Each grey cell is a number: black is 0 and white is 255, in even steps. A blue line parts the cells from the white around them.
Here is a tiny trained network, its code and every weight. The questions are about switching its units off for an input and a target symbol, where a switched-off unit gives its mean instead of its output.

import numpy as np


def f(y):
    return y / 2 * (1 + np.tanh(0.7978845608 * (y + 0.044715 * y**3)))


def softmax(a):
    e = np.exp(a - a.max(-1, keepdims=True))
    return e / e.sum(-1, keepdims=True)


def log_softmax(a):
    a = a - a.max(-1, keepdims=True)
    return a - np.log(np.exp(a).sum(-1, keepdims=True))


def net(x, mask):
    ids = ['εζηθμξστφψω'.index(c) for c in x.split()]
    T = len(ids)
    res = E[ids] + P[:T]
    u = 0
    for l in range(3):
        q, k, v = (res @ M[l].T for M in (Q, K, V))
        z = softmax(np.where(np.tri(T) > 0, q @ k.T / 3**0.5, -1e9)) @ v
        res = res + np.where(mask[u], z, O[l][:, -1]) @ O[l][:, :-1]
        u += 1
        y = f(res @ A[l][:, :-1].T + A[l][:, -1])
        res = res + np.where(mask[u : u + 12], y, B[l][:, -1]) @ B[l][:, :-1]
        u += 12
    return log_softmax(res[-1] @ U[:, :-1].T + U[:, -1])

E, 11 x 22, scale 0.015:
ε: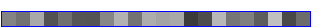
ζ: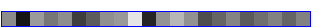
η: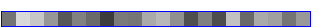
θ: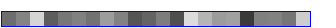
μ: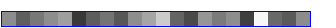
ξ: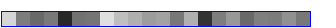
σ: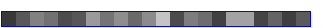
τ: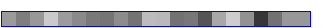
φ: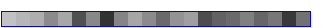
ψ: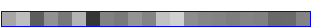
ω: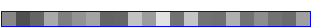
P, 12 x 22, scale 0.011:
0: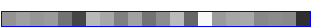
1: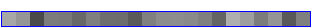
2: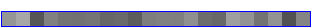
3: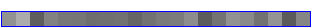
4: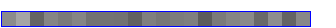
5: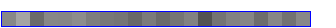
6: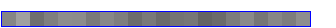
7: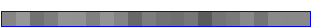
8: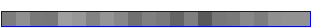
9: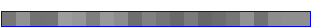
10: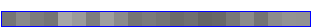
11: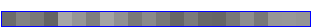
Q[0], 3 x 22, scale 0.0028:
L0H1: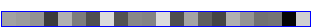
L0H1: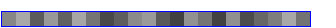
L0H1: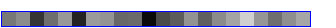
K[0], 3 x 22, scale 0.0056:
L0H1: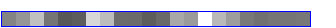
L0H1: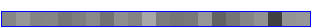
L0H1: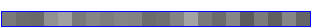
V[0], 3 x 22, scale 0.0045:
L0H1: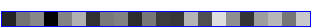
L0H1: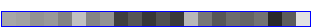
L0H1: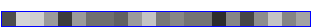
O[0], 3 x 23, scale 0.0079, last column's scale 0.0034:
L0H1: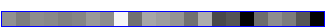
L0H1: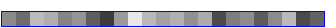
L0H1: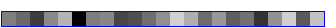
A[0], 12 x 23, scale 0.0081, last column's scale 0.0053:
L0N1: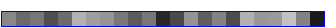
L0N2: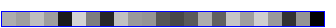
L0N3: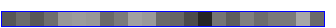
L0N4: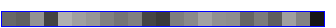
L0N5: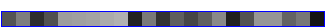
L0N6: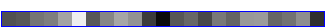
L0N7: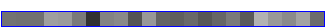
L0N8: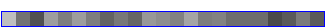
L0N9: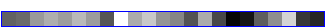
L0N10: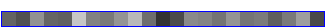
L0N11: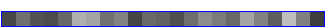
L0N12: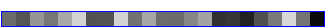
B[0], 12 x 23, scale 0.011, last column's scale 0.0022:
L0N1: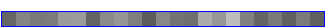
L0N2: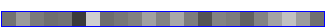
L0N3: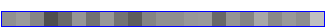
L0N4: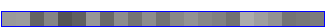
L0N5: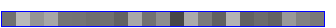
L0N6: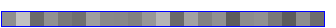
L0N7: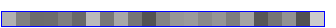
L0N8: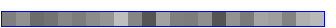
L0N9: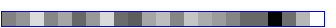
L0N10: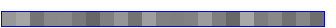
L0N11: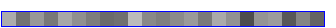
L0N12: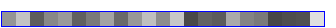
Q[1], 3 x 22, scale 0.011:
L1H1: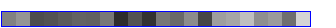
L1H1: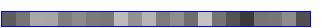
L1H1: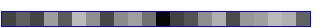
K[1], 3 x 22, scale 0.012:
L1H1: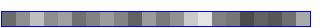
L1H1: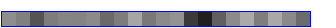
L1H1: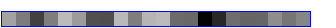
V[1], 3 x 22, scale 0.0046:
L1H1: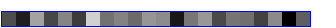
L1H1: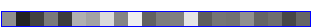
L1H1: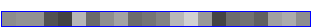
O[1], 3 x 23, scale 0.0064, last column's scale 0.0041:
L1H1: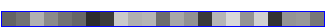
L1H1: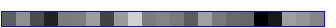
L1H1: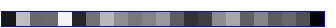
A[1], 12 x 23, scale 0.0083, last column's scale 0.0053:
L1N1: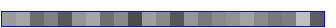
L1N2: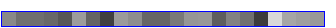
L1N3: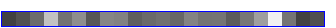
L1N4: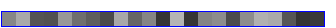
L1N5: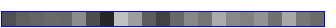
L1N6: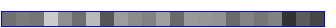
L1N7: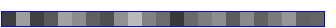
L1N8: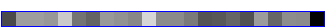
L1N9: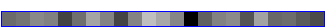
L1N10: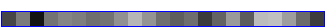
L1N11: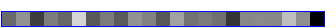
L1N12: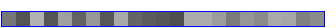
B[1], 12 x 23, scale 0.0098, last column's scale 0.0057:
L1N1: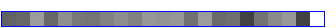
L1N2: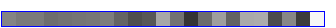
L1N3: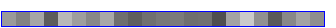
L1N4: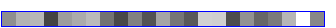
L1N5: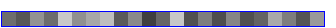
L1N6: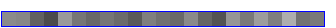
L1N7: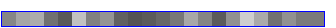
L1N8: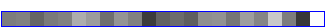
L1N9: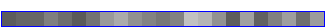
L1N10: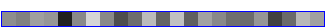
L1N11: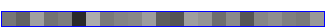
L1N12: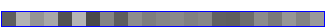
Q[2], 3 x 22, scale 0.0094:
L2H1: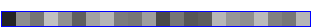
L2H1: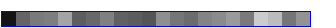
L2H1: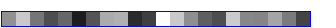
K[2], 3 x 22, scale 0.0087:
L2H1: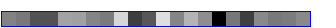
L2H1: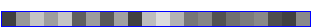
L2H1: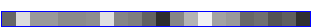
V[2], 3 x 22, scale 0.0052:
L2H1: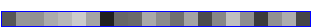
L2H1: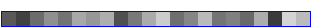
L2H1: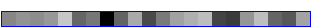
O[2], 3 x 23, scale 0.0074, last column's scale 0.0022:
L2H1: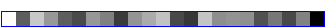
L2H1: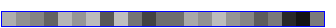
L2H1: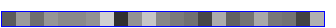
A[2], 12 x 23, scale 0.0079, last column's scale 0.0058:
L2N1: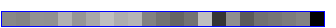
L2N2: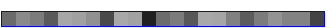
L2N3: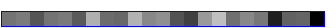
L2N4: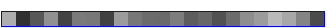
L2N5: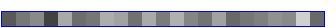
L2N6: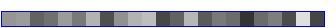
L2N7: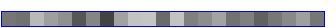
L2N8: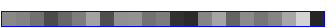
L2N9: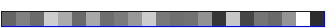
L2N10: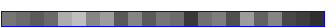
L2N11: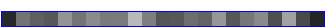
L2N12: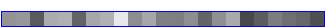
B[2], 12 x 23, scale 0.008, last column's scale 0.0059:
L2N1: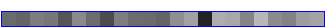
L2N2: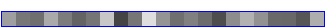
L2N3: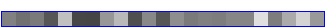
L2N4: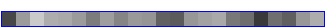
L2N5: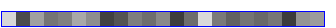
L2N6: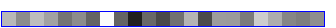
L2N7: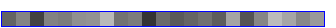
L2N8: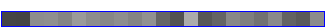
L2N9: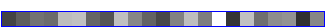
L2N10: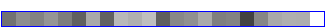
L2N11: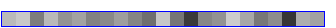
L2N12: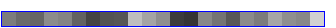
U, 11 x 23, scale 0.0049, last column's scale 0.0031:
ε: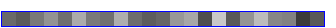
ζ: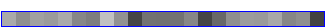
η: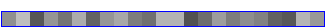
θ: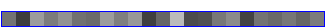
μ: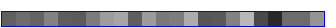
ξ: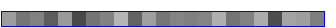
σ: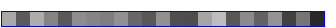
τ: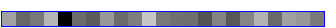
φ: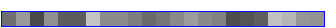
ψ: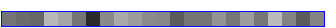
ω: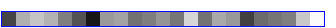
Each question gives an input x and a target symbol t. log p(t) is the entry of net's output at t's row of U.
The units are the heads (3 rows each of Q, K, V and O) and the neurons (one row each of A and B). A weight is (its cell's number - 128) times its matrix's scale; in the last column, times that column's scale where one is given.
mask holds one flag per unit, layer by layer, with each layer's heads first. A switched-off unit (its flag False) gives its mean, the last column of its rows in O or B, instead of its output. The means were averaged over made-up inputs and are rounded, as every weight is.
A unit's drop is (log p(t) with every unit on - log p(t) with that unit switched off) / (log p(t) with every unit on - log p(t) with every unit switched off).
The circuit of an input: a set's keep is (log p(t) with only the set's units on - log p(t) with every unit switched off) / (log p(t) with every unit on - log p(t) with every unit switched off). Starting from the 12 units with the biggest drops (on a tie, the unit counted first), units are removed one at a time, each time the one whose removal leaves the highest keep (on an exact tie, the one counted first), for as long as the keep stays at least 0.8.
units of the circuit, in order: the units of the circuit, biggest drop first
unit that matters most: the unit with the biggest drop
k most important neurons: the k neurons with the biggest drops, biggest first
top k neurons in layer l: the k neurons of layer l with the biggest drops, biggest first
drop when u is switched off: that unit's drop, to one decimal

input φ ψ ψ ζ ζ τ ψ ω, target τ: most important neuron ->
L1N2
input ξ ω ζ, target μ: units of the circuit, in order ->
L1H1, L2H1, L2N2
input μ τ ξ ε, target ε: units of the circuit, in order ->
L1H1, L2H1
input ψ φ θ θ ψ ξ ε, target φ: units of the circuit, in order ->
L0H1, L1H1, L2N10
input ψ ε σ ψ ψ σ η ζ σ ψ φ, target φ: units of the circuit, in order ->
L1H1, L2N10
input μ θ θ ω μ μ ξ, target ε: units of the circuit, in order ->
L0H1, L1H1, L2H1
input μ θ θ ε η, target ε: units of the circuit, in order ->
L0H1, L2H1, L1H1
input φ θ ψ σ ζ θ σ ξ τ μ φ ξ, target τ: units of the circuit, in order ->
L2H1, L0H1
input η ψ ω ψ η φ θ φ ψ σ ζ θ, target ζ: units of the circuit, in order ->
L0H1, L1H1, L1N3
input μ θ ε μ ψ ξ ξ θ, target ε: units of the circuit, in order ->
L0H1, L1H1, L2H1
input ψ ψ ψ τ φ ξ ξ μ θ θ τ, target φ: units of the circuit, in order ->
L0H1, L1H1, L2N10
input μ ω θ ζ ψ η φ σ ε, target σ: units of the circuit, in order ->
L0N9, L2N5, L1N4
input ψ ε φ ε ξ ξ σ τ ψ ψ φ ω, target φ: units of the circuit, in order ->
L1H1, L2N10
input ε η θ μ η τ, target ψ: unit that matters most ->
L1H1
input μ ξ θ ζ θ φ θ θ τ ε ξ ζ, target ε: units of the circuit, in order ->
L0H1, L2H1
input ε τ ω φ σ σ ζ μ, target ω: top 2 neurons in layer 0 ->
L0N7, L0N5
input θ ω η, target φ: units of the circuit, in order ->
L0N2, L1N9
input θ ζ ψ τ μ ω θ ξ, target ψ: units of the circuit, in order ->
L0H1, L2N12, L1H1, L1N8
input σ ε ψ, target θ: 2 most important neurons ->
L1N5, L1N1
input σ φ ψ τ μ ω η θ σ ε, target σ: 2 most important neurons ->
L2N5, L0N9
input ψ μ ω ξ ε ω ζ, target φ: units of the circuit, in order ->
L1H1, L2N10
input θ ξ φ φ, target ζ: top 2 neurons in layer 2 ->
L2N6, L2N2
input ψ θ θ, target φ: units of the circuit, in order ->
L0H1, L1H1
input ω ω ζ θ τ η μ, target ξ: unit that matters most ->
L2N3
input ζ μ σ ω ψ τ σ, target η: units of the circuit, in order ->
L2N11, L2H1, L1H1
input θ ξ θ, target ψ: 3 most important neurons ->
L0N12, L2N12, L1N8
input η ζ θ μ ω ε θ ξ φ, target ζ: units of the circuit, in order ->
L1H1, L1N3, L0H1
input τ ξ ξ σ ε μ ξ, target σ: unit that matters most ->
L2H1
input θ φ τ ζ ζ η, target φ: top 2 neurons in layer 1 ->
L1N10, L1N9
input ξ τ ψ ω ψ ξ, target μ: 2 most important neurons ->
L2N2, L2N8
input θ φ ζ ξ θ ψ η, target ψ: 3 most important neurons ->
L1N8, L2N12, L0N9
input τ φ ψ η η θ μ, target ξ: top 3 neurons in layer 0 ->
L0N9, L0N12, L0N7
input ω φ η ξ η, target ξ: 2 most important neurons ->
L2N3, L1N2
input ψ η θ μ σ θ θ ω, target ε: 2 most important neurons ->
L0N9, L2N9
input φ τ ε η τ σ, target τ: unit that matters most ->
L2H1
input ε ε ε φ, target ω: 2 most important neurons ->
L2N4, L0N5
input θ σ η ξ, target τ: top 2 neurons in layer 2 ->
L2N12, L2N6
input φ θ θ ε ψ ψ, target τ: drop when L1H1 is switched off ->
0.2
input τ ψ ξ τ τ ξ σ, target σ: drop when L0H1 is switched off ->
0.2
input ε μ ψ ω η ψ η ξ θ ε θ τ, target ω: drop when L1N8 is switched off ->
0.0
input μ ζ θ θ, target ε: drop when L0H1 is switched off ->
1.3
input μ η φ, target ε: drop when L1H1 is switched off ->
0.6
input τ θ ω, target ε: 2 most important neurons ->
L2N9, L1N10
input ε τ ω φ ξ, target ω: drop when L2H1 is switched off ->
0.5
